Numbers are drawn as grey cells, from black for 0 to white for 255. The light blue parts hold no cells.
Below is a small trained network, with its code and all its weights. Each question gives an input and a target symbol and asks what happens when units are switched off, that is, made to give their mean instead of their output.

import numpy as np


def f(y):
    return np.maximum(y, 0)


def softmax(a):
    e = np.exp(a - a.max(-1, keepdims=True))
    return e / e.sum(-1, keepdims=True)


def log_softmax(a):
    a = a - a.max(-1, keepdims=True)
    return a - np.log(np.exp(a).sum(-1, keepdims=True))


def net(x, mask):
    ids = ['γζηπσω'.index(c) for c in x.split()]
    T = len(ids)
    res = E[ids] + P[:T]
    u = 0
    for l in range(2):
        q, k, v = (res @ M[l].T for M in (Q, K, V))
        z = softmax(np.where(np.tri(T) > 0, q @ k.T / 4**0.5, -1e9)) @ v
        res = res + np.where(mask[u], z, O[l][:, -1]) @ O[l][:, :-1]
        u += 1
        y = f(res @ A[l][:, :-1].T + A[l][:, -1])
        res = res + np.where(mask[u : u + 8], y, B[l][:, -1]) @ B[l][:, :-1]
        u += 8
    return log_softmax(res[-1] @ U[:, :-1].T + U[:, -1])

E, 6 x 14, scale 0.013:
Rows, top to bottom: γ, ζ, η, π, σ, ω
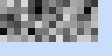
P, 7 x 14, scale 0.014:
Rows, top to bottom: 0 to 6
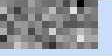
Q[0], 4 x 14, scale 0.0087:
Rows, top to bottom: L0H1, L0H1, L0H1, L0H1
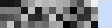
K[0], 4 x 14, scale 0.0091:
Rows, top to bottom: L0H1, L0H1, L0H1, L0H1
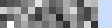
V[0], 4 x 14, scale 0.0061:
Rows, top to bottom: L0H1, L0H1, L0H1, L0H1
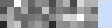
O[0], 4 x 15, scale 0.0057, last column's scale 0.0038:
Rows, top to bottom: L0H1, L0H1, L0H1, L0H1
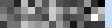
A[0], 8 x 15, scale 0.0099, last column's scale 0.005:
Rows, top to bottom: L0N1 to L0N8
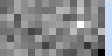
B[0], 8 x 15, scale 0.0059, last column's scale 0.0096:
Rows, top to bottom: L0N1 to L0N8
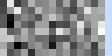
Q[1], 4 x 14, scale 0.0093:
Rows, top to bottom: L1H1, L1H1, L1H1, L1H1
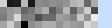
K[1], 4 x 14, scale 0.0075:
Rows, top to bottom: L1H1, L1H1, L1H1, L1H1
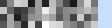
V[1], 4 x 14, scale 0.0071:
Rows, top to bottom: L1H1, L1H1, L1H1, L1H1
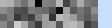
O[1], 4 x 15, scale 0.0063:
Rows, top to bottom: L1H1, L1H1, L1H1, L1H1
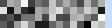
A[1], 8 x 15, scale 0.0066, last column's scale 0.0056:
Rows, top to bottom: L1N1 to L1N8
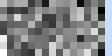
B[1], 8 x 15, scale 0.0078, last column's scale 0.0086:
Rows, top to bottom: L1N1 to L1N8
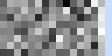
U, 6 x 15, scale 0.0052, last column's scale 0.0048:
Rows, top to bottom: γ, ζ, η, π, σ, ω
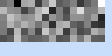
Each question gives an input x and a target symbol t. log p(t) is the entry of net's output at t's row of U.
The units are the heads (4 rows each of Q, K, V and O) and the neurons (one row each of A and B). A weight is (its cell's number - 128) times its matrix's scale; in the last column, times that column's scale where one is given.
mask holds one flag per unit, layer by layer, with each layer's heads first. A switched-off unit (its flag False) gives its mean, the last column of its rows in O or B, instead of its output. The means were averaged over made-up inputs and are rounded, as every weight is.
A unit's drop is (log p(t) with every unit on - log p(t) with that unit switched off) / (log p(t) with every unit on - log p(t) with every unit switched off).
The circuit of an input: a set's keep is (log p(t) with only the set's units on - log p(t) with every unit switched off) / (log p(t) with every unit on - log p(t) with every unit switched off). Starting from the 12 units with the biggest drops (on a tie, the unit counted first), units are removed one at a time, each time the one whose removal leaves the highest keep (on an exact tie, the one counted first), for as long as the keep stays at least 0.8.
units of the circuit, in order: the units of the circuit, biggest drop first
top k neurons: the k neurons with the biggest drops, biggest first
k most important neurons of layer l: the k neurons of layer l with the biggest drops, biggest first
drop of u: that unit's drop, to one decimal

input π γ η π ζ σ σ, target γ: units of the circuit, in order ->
[L0H1]
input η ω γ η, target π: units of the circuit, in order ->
[L0H1, L0N4]
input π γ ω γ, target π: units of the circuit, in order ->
[L0H1, L1H1]
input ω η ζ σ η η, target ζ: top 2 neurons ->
[L1N5, L0N2]
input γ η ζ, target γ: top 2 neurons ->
[L0N4, L0N7]
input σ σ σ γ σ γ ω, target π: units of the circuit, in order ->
[L0H1, L1H1]
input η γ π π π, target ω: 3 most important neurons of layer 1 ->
[L1N8, L1N2, L1N5]
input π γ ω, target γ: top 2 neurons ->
[L1N6, L0N3]
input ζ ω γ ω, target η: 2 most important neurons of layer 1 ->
[L1N1, L1N3]
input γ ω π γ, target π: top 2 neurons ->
[L0N7, L0N4]
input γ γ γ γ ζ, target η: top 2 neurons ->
[L1N1, L1N7]
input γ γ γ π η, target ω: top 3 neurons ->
[L1N8, L0N5, L1N2]
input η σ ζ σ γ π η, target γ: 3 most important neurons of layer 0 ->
[L0N5, L0N4, L0N1]
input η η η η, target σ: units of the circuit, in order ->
[L1H1]
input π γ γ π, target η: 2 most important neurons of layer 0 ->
[L0N4, L0N5]
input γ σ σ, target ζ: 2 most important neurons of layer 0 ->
[L0N2, L0N4]
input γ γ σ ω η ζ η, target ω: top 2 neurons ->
[L0N7, L1N8]
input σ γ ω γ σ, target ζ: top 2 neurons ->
[L0N5, L0N4]
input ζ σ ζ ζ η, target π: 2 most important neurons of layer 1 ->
[L1N2, L1N7]
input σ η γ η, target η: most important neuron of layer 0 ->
[L0N4]
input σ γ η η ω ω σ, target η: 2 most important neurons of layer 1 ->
[L1N1, L1N5]
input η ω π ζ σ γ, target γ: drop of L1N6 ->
0.1
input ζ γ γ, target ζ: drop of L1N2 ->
0.2
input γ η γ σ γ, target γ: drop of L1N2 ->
0.2
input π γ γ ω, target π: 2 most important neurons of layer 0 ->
[L0N4, L0N8]
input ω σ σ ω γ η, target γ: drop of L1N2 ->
-0.1
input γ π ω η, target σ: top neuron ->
[L0N7]
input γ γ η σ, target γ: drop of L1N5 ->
0.2
